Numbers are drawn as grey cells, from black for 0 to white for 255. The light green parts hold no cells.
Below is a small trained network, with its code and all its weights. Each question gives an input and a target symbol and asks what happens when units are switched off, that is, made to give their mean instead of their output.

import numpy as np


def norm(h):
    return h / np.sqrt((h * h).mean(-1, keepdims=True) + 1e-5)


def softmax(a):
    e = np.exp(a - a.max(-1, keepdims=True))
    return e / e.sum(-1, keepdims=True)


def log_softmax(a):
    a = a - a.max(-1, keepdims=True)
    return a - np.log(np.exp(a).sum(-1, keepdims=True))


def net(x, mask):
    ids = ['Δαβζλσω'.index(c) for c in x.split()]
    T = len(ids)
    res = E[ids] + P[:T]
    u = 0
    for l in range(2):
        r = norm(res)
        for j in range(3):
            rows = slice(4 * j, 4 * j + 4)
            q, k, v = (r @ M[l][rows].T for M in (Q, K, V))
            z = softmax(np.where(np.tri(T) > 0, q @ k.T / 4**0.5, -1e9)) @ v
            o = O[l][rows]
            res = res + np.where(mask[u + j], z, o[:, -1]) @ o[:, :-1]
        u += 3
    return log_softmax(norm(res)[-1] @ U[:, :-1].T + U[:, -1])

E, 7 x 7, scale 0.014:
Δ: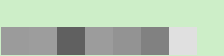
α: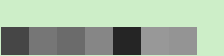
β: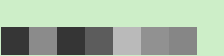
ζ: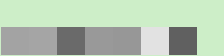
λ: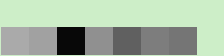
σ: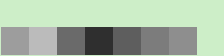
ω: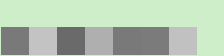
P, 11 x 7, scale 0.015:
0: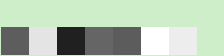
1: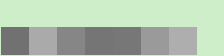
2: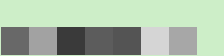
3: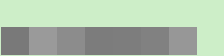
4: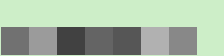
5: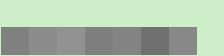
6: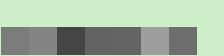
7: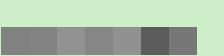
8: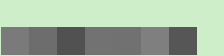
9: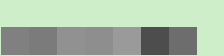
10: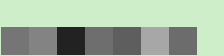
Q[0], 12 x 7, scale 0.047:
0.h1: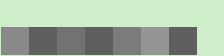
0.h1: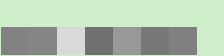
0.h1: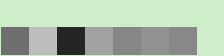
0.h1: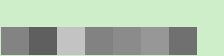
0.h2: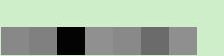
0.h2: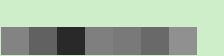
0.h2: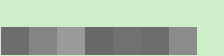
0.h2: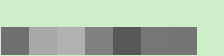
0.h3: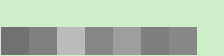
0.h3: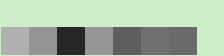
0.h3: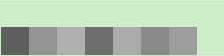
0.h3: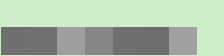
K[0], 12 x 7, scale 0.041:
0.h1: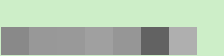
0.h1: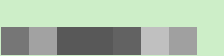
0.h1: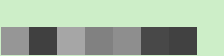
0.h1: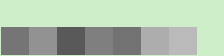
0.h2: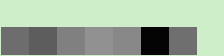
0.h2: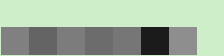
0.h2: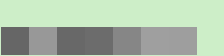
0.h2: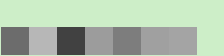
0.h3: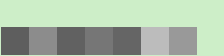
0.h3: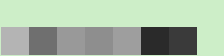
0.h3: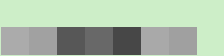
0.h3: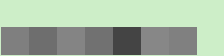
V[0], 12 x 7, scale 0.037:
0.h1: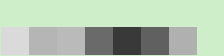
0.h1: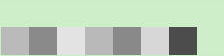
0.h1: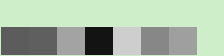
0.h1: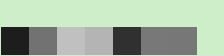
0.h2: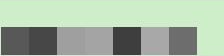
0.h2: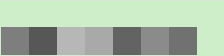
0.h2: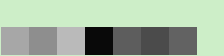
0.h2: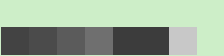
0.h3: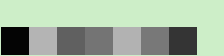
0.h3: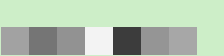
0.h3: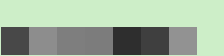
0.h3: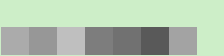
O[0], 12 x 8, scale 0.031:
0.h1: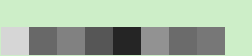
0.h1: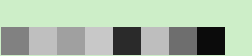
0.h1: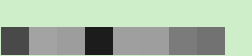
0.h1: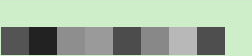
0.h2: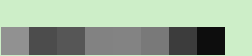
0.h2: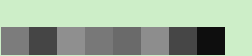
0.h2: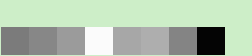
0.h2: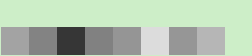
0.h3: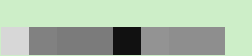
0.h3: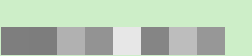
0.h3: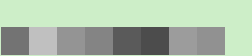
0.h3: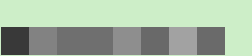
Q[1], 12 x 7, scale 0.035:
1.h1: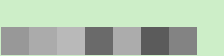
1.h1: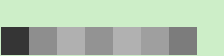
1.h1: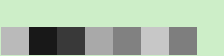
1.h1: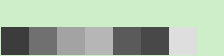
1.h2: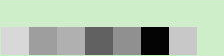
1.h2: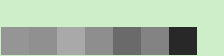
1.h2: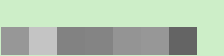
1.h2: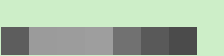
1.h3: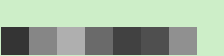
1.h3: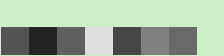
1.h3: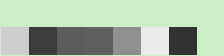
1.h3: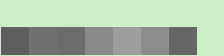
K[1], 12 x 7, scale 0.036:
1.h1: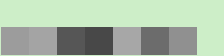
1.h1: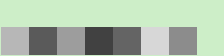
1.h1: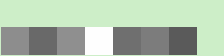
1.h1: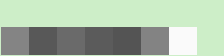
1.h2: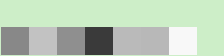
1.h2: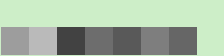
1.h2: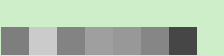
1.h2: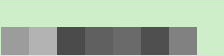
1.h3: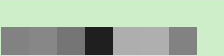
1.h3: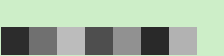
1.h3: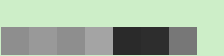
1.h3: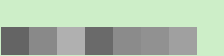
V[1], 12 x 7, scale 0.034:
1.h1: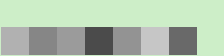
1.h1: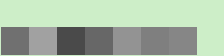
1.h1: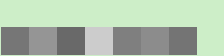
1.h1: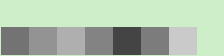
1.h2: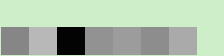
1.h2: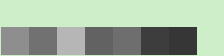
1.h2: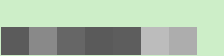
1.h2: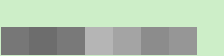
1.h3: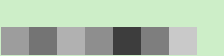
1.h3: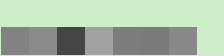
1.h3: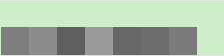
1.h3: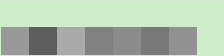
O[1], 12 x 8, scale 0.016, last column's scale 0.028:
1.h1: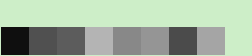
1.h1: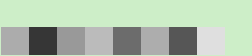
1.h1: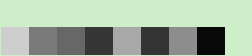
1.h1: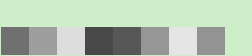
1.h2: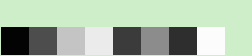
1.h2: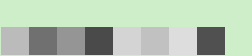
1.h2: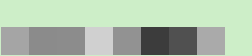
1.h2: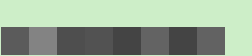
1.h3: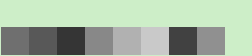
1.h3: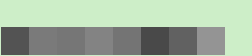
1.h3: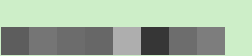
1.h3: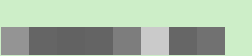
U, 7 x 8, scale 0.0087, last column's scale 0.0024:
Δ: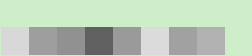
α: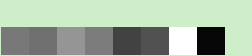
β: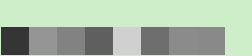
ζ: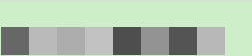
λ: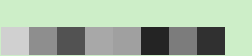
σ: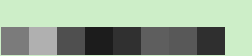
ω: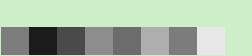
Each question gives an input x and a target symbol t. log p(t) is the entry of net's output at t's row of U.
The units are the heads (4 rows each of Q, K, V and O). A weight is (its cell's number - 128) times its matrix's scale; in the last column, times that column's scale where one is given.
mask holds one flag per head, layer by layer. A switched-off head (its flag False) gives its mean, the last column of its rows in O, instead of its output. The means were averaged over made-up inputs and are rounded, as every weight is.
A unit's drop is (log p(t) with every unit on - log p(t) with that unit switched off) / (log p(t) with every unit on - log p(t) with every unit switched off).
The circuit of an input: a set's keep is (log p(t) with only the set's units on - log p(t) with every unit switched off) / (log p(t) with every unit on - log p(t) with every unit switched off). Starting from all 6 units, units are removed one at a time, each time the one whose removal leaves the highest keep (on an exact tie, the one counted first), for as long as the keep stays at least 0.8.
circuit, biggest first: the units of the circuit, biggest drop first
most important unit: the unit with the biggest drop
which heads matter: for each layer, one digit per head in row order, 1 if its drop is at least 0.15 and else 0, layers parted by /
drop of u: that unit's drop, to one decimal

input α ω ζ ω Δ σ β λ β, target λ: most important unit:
0.h1
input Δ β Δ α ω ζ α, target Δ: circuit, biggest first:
0.h2, 1.h2
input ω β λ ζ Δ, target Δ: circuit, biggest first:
0.h1, 0.h3, 0.h2, 1.h2
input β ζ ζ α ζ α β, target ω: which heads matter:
010 / 000
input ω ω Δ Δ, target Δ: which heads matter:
110 / 000
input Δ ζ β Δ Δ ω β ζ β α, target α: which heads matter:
100 / 000
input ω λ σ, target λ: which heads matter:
100 / 000
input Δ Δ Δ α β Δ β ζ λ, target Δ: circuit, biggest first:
0.h3, 0.h2, 0.h1, 1.h2
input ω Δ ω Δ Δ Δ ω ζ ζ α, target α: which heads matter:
101 / 000
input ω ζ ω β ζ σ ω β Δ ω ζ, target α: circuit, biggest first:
0.h1, 0.h3
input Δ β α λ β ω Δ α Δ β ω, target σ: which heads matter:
101 / 000
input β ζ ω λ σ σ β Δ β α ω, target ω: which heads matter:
110 / 000
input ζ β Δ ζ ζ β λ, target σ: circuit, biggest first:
0.h3, 0.h1
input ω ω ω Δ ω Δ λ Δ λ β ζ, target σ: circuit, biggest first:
0.h3, 0.h1
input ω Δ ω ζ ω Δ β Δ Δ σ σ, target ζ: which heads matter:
010 / 000
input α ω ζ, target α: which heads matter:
101 / 000
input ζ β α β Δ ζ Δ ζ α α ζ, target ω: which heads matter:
100 / 000
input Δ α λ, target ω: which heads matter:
010 / 000
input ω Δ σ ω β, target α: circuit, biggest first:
0.h3, 0.h1
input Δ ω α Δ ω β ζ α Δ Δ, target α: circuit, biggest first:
0.h1, 1.h1
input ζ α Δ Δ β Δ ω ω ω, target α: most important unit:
0.h3
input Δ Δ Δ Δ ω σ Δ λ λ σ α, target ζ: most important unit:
0.h2
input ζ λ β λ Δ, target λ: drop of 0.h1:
1.0
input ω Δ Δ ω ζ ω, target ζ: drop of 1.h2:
0.1
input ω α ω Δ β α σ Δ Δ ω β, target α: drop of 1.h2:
0.0
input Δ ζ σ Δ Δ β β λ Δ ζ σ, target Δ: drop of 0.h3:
1.0
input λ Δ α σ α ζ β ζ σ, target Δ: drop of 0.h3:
0.2
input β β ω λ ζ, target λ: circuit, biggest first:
0.h1
